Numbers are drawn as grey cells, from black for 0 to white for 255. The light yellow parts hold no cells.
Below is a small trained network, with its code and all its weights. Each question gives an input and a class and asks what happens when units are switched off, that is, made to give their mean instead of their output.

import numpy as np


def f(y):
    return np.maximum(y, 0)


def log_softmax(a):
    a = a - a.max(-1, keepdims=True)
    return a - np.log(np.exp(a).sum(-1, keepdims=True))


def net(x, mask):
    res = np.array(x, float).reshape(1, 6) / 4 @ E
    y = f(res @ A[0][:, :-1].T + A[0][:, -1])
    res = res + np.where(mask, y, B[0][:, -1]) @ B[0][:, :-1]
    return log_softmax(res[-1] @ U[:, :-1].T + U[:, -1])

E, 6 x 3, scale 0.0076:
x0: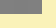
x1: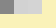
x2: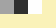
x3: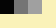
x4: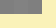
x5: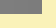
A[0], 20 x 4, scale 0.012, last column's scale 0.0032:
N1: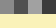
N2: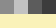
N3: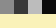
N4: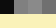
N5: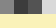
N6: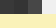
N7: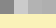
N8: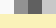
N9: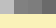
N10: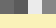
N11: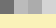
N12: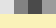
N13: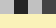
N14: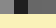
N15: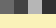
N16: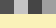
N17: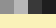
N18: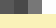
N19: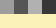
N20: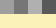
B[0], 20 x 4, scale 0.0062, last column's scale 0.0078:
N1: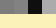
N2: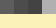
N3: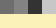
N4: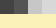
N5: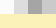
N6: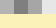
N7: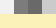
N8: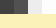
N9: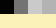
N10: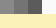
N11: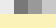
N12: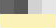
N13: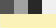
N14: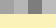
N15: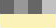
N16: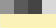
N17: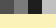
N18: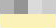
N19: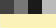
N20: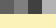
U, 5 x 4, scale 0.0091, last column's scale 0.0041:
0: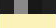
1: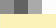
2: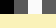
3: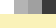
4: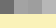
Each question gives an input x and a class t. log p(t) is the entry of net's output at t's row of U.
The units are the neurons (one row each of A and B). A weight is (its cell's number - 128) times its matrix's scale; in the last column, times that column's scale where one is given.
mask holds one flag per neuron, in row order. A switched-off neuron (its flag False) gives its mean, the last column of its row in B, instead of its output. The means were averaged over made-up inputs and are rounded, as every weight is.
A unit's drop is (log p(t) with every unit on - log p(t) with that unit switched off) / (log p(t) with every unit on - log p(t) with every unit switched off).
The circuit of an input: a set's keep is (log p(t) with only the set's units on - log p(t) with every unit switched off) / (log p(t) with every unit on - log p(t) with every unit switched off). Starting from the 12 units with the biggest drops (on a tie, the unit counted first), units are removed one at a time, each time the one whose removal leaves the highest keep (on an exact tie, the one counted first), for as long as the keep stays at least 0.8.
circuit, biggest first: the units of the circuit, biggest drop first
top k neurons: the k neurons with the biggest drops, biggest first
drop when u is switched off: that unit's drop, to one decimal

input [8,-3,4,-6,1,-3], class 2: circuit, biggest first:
N8, N9
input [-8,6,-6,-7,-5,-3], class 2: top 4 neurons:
N8, N12, N9, N5
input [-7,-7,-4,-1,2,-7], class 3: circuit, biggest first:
N5, N6
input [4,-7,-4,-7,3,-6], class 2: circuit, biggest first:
N8, N12
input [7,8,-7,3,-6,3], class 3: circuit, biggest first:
N11
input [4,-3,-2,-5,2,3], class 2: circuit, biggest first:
N8, N12, N7
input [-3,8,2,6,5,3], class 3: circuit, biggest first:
N7, N11
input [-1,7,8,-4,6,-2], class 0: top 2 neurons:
N13, N19
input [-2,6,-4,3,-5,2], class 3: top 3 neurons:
N11, N7, N8
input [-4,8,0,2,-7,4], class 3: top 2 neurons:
N7, N11
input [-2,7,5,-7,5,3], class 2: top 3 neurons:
N8, N9, N5
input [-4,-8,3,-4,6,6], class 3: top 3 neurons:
N5, N14, N4
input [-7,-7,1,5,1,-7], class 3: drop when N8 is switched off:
0.2
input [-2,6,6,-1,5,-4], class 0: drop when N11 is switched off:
-0.1
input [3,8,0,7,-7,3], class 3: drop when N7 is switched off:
0.5
